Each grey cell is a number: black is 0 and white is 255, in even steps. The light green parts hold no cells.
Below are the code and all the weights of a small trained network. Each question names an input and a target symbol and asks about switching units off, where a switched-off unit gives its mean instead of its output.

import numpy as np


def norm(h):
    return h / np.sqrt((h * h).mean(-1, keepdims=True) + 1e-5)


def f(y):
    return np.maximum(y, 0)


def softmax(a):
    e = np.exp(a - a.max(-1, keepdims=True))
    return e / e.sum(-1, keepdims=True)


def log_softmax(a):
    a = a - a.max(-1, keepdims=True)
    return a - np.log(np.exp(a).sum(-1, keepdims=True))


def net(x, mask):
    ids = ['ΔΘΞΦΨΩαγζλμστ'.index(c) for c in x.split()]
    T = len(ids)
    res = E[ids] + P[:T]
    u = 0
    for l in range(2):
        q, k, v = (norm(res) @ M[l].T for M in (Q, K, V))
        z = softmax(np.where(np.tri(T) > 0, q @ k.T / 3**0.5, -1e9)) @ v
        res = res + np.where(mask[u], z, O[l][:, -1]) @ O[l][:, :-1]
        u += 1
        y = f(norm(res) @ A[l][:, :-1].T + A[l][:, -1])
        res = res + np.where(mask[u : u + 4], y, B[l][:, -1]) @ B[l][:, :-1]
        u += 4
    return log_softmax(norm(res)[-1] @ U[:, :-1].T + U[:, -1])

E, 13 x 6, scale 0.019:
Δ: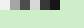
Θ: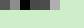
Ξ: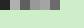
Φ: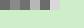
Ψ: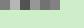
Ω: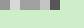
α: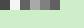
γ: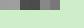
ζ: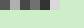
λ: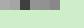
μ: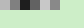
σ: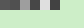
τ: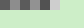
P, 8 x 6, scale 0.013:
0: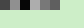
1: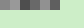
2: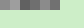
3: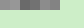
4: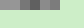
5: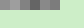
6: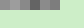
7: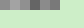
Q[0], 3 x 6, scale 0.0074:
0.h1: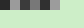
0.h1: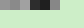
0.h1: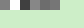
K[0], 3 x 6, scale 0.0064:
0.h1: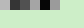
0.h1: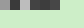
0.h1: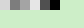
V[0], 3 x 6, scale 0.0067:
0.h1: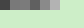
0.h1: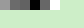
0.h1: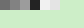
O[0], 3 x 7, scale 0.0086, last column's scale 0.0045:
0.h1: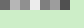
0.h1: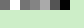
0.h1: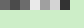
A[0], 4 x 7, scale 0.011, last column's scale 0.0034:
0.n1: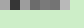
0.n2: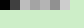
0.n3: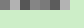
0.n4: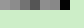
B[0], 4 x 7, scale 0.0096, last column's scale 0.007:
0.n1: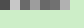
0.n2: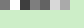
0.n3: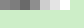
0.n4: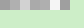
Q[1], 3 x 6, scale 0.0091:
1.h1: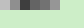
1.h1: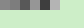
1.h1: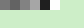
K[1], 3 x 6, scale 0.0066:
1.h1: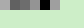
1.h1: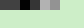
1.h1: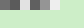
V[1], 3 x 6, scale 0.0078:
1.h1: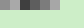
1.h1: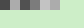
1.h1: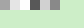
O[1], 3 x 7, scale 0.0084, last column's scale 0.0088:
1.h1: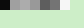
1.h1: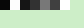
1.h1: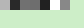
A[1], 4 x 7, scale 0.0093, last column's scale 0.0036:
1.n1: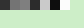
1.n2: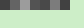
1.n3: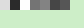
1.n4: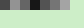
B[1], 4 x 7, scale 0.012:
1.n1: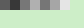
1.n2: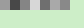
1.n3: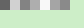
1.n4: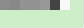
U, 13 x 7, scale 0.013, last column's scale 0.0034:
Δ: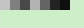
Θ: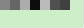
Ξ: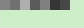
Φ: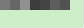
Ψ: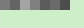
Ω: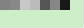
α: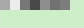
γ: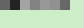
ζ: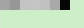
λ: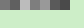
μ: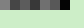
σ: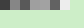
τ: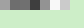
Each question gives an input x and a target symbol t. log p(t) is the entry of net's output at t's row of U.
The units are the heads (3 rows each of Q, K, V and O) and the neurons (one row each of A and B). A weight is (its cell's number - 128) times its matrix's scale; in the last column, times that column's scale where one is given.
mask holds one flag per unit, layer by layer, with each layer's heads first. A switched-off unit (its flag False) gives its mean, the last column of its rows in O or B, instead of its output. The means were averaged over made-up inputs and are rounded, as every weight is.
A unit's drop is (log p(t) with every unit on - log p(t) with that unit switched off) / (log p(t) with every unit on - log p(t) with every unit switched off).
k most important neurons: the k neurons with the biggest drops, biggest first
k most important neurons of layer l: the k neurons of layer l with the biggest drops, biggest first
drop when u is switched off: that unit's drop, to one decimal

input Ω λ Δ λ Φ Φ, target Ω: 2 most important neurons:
(0.n3; 1.n2)
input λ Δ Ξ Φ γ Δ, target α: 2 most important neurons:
(1.n3; 1.n1)
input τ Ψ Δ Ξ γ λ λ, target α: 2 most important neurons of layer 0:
(0.n4; 0.n1)
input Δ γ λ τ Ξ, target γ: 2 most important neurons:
(1.n1; 0.n2)
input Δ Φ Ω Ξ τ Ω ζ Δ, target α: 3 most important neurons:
(1.n3; 1.n1; 1.n4)
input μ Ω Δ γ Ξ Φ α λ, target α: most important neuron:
(1.n1)
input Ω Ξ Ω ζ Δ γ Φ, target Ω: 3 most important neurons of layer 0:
(0.n3; 0.n2; 0.n4)
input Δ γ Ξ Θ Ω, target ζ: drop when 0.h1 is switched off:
0.3
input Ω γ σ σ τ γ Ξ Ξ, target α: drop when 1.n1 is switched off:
0.2
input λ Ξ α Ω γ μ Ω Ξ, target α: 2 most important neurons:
(0.n2; 1.n1)
